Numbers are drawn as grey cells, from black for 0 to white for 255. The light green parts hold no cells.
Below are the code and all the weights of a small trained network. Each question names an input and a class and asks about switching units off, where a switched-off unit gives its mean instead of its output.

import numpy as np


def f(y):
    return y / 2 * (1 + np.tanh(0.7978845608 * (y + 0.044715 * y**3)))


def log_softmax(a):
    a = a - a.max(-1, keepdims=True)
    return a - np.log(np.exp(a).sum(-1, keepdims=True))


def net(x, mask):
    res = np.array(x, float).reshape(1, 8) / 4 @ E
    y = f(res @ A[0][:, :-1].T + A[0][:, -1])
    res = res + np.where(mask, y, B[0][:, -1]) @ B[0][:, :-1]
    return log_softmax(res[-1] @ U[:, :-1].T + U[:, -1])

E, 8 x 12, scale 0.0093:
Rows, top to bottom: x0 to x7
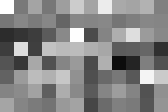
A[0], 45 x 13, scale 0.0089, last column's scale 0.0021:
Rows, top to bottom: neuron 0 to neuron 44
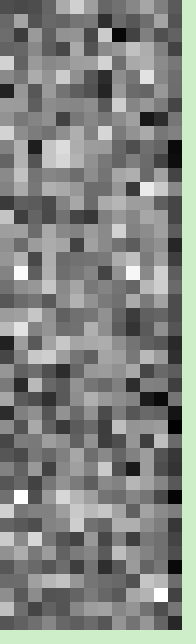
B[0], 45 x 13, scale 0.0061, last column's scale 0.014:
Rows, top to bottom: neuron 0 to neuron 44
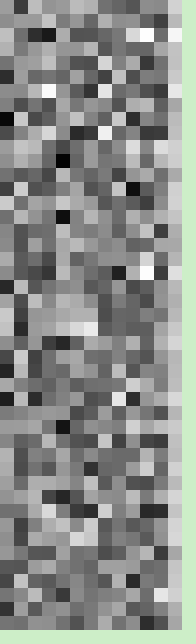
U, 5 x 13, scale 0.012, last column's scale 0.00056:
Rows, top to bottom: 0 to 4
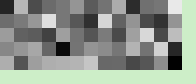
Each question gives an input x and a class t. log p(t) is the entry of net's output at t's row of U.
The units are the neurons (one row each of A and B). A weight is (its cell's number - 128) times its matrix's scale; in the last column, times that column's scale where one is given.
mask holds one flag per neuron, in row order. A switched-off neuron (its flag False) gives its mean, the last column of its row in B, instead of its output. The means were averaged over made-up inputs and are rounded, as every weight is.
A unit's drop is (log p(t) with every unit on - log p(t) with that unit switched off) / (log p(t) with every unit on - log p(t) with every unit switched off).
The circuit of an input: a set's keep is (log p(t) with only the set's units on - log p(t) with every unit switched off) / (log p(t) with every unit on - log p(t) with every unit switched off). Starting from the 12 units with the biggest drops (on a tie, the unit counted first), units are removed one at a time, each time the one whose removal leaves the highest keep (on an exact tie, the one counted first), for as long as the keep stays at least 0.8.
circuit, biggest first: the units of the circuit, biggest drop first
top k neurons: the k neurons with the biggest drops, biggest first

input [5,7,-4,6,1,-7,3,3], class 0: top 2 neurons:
neuron 28; neuron 8
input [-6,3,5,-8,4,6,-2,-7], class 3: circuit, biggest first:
neuron 42
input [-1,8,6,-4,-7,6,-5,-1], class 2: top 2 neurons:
neuron 19; neuron 18
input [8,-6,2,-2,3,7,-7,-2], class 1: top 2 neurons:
neuron 36; neuron 9
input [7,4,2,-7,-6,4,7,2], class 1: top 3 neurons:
neuron 36; neuron 9; neuron 4
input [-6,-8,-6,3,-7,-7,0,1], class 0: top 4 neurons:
neuron 8; neuron 28; neuron 2; neuron 26
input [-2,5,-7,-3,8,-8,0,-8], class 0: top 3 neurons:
neuron 28; neuron 8; neuron 26
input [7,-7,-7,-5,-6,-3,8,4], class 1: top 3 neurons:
neuron 36; neuron 9; neuron 4
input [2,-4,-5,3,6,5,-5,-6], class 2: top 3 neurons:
neuron 2; neuron 33; neuron 28
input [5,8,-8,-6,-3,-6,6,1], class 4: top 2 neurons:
neuron 38; neuron 23
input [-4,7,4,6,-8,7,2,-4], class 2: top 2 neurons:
neuron 19; neuron 18
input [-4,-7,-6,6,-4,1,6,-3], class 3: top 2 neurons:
neuron 35; neuron 11
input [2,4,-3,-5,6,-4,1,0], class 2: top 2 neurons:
neuron 2; neuron 33
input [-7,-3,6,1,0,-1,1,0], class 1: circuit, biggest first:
neuron 6
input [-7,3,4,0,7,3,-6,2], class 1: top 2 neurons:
neuron 6; neuron 19
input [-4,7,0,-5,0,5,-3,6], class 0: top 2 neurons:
neuron 13; neuron 5
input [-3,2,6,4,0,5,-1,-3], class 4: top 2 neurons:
neuron 0; neuron 28
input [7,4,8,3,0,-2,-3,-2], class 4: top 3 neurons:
neuron 37; neuron 14; neuron 0
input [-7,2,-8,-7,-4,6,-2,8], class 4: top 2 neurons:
neuron 38; neuron 23
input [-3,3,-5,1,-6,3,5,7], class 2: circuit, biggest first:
neuron 19
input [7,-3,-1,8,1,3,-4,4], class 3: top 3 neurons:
neuron 10; neuron 35; neuron 11
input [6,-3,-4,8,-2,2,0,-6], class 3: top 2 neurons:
neuron 10; neuron 35
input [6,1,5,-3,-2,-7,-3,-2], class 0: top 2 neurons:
neuron 28; neuron 26
